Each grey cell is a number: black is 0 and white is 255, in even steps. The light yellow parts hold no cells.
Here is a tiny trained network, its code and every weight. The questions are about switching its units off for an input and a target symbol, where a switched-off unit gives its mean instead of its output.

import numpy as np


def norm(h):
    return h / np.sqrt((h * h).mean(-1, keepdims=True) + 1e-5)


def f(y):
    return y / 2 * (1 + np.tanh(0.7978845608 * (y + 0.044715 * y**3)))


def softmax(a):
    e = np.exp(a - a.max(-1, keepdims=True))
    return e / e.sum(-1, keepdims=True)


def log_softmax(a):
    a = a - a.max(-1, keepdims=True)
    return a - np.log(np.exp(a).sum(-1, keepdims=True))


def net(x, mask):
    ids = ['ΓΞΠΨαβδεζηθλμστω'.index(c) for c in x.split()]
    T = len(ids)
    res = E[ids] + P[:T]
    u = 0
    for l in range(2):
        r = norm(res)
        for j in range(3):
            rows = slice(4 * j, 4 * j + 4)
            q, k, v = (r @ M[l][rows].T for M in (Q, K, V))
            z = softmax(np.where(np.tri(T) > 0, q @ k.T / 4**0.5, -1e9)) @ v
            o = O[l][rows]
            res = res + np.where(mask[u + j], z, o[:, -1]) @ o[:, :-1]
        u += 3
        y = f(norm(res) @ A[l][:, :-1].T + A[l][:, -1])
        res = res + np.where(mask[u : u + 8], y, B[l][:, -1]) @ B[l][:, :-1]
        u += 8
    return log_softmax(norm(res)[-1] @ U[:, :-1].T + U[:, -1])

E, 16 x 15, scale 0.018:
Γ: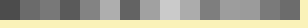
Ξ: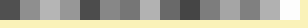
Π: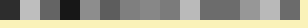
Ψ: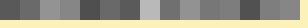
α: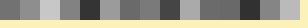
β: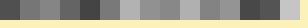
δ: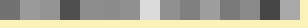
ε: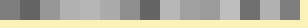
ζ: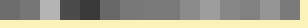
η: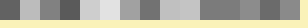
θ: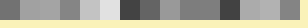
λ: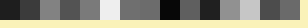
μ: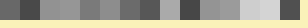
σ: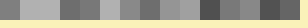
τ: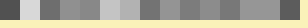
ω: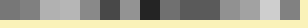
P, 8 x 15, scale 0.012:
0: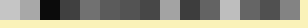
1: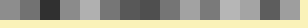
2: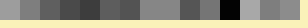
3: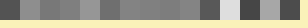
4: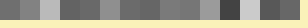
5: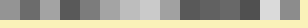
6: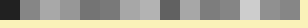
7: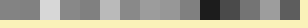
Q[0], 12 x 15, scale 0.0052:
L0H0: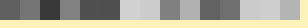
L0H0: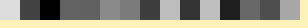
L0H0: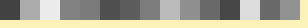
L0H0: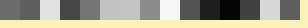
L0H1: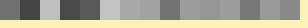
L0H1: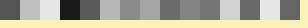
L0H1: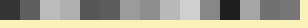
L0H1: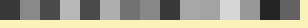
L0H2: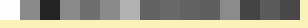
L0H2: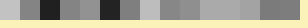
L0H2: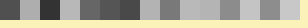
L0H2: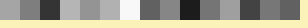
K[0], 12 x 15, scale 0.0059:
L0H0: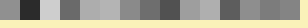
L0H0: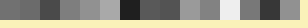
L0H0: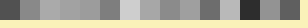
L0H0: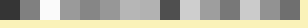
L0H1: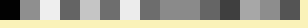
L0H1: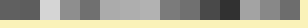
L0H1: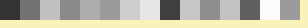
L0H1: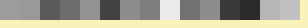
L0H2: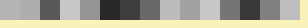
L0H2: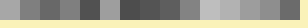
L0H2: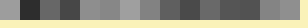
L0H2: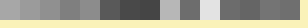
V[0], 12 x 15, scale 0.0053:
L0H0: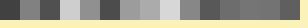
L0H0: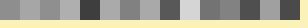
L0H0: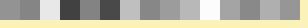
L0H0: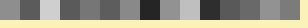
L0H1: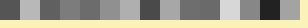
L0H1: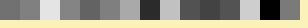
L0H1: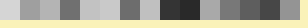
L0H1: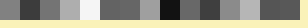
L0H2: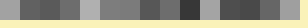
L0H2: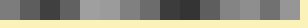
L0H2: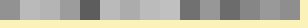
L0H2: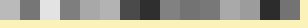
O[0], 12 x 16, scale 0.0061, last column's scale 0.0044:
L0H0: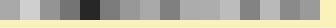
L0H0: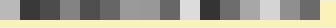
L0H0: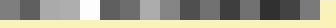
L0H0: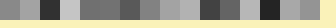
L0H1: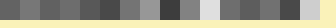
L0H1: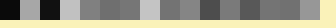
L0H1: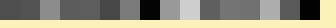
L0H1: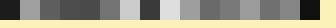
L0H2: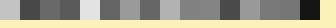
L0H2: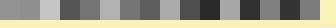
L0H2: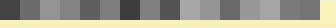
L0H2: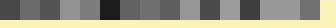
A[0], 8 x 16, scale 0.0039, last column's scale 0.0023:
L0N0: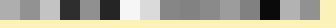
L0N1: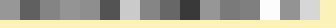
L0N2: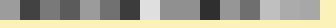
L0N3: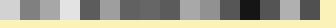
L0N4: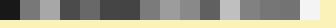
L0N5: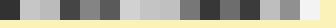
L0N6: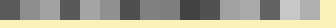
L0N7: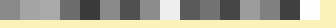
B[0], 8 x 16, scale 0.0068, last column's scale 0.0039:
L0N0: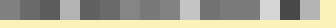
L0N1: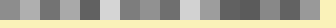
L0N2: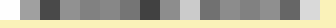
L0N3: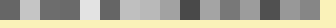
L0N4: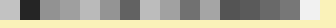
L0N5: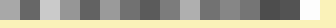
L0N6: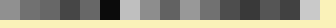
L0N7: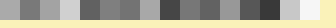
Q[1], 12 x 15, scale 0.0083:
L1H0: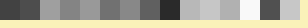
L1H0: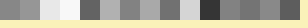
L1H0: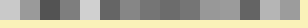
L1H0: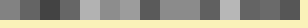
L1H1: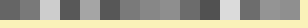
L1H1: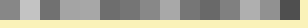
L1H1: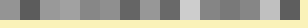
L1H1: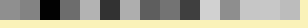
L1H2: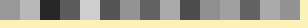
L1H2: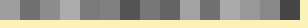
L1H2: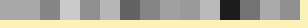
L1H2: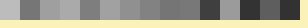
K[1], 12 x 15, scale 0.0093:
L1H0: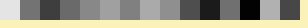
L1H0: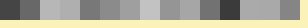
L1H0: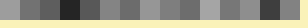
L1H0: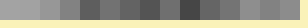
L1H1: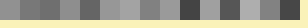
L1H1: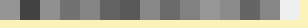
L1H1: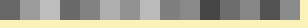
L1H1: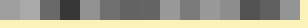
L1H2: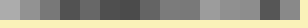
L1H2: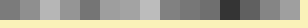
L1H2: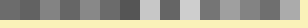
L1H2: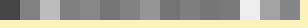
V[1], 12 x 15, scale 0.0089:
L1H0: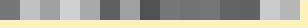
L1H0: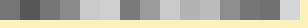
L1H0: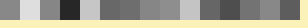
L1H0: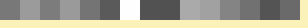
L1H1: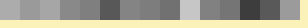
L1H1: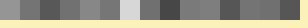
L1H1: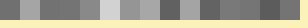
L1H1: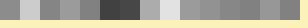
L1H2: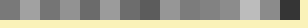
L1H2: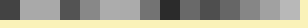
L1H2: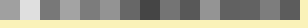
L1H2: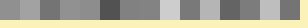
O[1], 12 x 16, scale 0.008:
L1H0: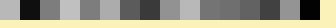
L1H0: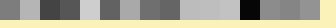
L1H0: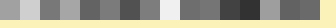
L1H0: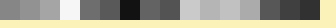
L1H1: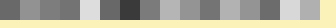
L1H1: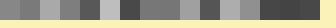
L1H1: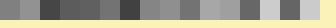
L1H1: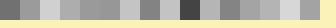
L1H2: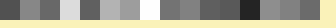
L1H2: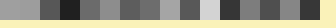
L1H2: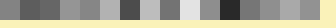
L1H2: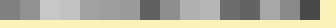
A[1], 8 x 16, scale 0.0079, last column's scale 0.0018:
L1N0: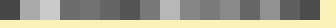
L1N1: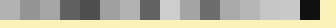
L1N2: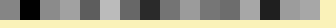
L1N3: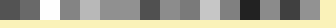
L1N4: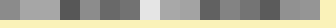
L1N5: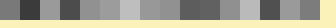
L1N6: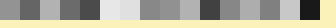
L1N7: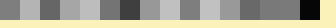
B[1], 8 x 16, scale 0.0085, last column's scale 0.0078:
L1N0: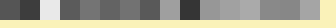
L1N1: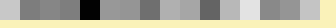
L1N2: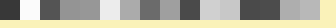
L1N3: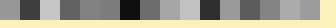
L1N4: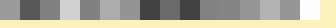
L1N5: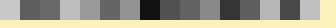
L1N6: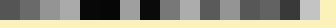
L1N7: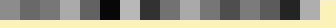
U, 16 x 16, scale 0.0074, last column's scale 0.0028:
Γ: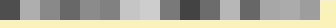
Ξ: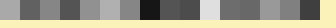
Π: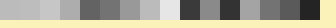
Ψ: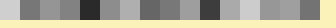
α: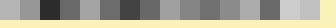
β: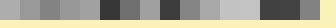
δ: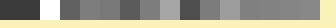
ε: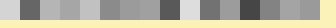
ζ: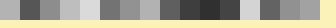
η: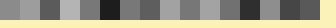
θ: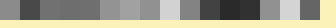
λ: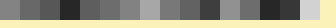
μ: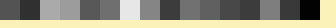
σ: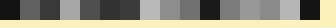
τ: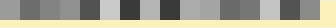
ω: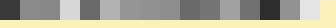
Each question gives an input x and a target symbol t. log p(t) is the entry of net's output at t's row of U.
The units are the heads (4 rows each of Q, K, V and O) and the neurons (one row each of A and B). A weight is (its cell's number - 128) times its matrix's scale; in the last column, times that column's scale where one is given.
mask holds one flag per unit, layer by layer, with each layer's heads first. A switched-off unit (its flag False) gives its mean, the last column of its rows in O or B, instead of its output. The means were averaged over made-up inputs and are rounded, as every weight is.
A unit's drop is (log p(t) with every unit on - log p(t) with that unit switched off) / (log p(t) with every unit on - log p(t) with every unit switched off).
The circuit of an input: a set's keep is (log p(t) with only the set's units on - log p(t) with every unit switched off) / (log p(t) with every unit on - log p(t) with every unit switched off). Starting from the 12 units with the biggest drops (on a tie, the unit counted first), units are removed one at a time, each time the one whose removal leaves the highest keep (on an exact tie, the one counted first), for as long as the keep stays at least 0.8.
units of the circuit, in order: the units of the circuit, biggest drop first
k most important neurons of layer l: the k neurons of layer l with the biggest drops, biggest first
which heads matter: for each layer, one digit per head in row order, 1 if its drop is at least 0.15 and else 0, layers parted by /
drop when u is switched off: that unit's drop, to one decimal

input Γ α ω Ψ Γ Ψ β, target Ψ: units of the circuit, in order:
L1N1; L0H1
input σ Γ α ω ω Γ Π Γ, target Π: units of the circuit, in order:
L1H0; L1H2
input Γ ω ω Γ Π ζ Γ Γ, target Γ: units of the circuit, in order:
L1H0
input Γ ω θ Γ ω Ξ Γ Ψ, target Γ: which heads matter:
000 / 100
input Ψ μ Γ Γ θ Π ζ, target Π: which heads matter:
000 / 100
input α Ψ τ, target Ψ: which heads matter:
000 / 000
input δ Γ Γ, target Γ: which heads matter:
000 / 100
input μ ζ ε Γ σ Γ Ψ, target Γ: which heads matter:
001 / 100
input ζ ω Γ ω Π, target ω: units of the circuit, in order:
L1H0; L1N2
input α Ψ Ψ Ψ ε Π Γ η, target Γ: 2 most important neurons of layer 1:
L1N5; L1N6
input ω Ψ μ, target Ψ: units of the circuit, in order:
L1N1; L0H0
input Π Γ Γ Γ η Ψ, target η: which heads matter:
000 / 100
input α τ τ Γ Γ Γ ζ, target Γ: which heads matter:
001 / 100
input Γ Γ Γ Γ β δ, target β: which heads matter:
000 / 100
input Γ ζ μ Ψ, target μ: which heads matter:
000 / 100
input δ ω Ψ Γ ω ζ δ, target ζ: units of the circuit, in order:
L0H0
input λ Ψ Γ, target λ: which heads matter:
000 / 011
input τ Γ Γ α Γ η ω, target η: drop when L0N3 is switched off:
0.0
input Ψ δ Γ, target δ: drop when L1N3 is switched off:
0.1
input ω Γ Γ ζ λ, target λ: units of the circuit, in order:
L1H2
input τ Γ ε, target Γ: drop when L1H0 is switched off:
0.2
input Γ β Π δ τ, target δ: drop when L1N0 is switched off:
0.2
